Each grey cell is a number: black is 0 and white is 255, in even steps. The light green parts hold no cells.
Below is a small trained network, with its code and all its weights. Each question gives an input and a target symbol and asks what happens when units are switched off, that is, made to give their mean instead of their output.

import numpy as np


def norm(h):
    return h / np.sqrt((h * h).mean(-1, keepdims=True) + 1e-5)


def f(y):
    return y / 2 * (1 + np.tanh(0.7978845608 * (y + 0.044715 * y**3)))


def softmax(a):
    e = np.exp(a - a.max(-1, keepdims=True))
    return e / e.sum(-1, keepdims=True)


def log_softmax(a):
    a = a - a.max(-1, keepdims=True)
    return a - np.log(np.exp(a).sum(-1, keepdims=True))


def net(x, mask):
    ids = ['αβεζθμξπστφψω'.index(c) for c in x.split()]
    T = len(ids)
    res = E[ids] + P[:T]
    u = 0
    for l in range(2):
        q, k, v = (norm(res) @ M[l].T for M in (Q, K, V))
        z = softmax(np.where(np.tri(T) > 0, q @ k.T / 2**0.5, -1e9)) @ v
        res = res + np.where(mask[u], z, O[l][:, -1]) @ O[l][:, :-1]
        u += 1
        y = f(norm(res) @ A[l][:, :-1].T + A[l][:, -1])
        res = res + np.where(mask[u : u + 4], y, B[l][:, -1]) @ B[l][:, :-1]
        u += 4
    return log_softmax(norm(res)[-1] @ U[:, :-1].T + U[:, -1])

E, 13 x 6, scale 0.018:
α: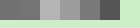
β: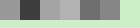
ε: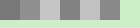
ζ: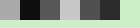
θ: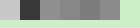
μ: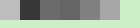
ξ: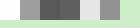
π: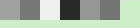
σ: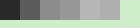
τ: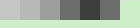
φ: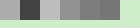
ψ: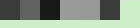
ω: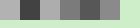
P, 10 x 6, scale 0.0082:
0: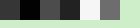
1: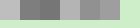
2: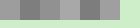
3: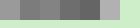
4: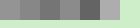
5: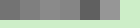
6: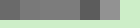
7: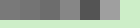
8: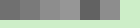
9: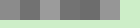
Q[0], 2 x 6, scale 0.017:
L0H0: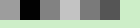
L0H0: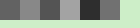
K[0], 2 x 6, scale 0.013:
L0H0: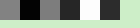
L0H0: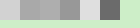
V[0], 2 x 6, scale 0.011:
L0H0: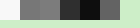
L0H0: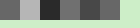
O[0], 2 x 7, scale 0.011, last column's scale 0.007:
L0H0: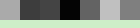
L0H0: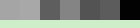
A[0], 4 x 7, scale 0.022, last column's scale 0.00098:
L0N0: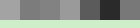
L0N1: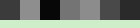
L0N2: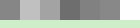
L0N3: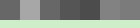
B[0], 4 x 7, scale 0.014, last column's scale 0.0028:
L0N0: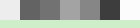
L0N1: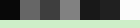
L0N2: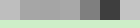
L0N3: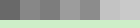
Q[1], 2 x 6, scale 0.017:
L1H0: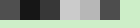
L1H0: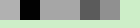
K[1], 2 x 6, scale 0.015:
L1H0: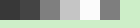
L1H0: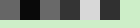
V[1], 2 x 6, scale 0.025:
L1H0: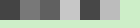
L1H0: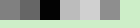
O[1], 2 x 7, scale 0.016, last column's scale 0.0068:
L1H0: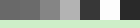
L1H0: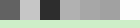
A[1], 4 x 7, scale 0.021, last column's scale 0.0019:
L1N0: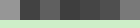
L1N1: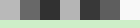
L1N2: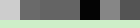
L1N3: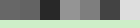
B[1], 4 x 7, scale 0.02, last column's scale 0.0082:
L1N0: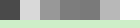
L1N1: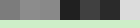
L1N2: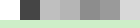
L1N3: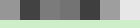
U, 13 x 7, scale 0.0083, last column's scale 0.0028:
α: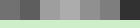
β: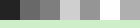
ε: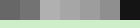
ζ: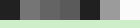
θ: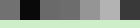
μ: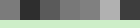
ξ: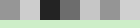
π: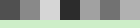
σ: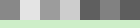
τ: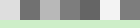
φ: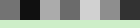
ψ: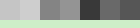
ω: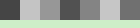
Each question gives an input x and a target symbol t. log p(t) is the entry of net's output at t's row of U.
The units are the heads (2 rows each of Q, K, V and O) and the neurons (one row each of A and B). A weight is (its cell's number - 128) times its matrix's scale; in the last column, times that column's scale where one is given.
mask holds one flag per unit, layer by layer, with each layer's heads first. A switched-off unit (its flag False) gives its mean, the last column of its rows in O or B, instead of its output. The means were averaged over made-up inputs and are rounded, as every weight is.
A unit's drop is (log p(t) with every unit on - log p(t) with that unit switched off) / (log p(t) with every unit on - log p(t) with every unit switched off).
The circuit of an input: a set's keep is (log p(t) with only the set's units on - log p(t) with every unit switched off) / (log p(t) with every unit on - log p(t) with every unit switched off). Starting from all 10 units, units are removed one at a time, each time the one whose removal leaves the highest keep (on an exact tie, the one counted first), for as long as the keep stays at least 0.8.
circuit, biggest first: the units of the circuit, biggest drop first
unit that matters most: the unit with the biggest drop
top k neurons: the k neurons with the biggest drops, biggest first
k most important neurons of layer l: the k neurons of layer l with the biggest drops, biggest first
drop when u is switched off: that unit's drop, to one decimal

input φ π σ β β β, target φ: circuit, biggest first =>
(L1N0, L1H0, L0H0)
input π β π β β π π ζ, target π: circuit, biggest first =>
(L1H0)
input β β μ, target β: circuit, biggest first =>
(L0H0, L1H0)
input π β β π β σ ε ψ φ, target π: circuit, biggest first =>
(L1H0, L1N0)
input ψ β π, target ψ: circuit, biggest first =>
(L0H0, L0N0)
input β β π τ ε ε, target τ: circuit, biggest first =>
(L0H0, L1N2)
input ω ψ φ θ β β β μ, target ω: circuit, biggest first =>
(L1N0, L1H0)
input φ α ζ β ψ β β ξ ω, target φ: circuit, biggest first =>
(L0H0, L1N0, L1H0)
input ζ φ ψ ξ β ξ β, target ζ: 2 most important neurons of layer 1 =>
(L1N2, L1N1)
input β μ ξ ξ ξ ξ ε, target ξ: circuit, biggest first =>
(L0N1, L1H0)
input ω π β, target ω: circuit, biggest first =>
(L1H0, L1N0, L0H0)
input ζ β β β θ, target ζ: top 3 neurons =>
(L0N0, L1N2, L1N1)
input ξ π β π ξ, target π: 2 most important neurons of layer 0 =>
(L0N1, L0N0)
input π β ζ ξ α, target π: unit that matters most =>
L1H0
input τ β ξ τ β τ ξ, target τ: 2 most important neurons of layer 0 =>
(L0N0, L0N3)
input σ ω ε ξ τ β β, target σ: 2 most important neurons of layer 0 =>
(L0N0, L0N1)
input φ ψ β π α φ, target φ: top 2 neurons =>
(L0N1, L1N0)
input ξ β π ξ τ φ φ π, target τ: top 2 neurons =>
(L1N2, L0N3)
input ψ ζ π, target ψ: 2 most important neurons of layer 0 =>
(L0N0, L0N1)
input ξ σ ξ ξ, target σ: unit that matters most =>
L0H0
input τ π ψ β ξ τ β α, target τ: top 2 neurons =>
(L0N1, L1N2)
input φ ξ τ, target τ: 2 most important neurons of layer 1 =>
(L1N2, L1N0)
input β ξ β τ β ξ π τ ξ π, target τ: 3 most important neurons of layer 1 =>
(L1N2, L1N1, L1N0)
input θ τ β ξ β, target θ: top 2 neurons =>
(L1N3, L1N0)
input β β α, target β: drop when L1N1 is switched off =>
0.1
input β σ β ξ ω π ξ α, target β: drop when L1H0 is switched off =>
0.2
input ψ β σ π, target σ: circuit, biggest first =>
(L0H0)
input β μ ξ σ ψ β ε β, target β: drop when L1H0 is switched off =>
0.1
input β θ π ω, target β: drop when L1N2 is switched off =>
0.1
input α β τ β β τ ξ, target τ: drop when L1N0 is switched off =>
0.1
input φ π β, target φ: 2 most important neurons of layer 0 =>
(L0N1, L0N3)
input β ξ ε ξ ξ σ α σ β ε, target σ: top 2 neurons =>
(L0N2, L1N2)
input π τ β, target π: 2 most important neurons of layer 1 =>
(L1N0, L1N2)
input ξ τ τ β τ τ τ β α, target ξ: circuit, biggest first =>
(L1H0)
